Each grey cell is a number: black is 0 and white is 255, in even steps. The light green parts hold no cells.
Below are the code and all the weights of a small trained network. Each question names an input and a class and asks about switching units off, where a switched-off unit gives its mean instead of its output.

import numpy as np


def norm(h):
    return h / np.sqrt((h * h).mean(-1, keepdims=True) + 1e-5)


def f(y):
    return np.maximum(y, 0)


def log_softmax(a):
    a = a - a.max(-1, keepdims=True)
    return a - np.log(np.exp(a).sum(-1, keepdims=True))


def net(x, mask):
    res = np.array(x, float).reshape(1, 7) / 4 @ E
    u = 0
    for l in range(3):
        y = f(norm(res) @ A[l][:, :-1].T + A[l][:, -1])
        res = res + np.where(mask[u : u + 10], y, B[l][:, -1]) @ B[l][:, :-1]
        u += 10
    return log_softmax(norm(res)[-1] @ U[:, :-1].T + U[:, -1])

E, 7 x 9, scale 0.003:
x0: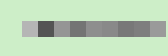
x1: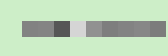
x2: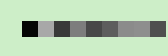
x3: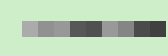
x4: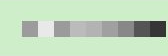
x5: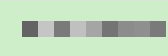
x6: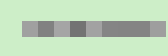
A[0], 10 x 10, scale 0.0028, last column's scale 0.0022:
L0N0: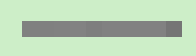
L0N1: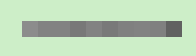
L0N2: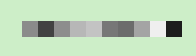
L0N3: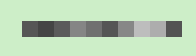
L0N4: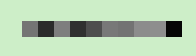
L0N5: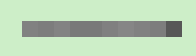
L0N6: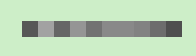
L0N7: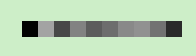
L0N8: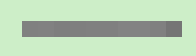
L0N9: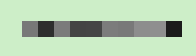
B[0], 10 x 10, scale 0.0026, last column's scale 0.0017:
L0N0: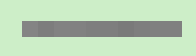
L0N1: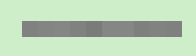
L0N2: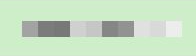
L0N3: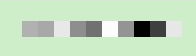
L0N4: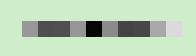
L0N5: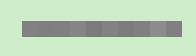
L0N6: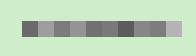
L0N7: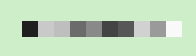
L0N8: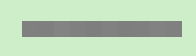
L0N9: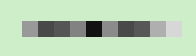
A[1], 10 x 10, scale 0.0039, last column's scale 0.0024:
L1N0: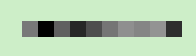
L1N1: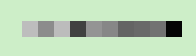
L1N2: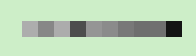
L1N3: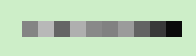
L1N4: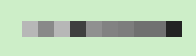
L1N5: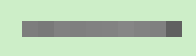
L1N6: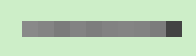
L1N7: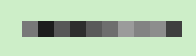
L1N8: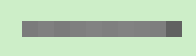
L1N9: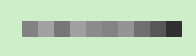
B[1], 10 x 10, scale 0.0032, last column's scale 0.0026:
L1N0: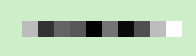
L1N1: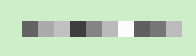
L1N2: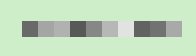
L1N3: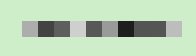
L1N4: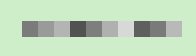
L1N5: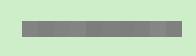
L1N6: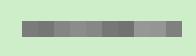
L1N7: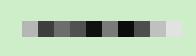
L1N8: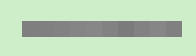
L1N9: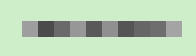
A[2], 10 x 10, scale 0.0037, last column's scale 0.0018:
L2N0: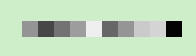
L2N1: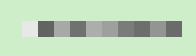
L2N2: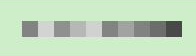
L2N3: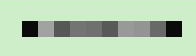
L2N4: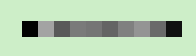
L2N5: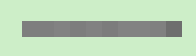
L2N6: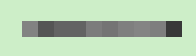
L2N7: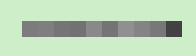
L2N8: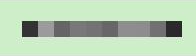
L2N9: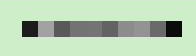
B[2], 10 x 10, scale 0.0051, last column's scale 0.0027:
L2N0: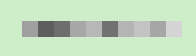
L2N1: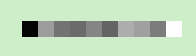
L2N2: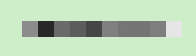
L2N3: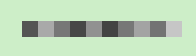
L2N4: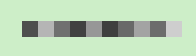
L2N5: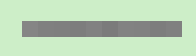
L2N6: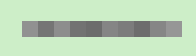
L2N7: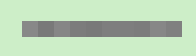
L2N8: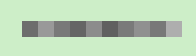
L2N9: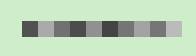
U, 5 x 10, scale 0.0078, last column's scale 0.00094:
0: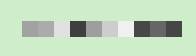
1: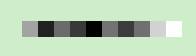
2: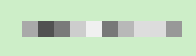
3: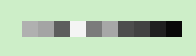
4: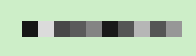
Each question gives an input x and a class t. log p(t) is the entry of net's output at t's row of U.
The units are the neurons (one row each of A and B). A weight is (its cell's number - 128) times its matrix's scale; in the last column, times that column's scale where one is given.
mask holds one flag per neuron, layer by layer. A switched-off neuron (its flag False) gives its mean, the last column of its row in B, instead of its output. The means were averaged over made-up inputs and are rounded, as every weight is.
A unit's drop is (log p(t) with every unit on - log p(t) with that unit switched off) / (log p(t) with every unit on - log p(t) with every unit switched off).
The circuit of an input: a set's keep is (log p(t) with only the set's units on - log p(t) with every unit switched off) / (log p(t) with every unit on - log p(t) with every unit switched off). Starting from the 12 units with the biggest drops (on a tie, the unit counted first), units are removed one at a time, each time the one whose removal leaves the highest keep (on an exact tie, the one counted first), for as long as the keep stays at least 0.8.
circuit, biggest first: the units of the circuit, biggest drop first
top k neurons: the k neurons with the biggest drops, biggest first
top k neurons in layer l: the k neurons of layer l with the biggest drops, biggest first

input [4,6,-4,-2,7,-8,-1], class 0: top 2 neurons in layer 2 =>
[L2N1 L2N0]
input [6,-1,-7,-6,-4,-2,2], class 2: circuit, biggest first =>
[L0N2 L2N0]
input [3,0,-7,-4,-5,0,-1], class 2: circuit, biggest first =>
[L0N2 L2N0]
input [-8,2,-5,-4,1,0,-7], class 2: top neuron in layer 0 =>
[L0N3]
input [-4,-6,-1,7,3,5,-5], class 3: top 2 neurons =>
[L1N3 L2N1]
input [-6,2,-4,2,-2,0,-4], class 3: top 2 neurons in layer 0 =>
[L0N9 L0N4]
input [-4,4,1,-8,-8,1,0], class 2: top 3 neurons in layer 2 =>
[L2N0 L2N1 L2N2]
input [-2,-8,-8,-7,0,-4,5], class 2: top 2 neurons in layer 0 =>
[L0N2 L0N3]
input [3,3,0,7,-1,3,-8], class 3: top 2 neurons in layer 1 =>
[L1N0 L1N7]
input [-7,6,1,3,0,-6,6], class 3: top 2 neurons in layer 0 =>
[L0N9 L0N4]
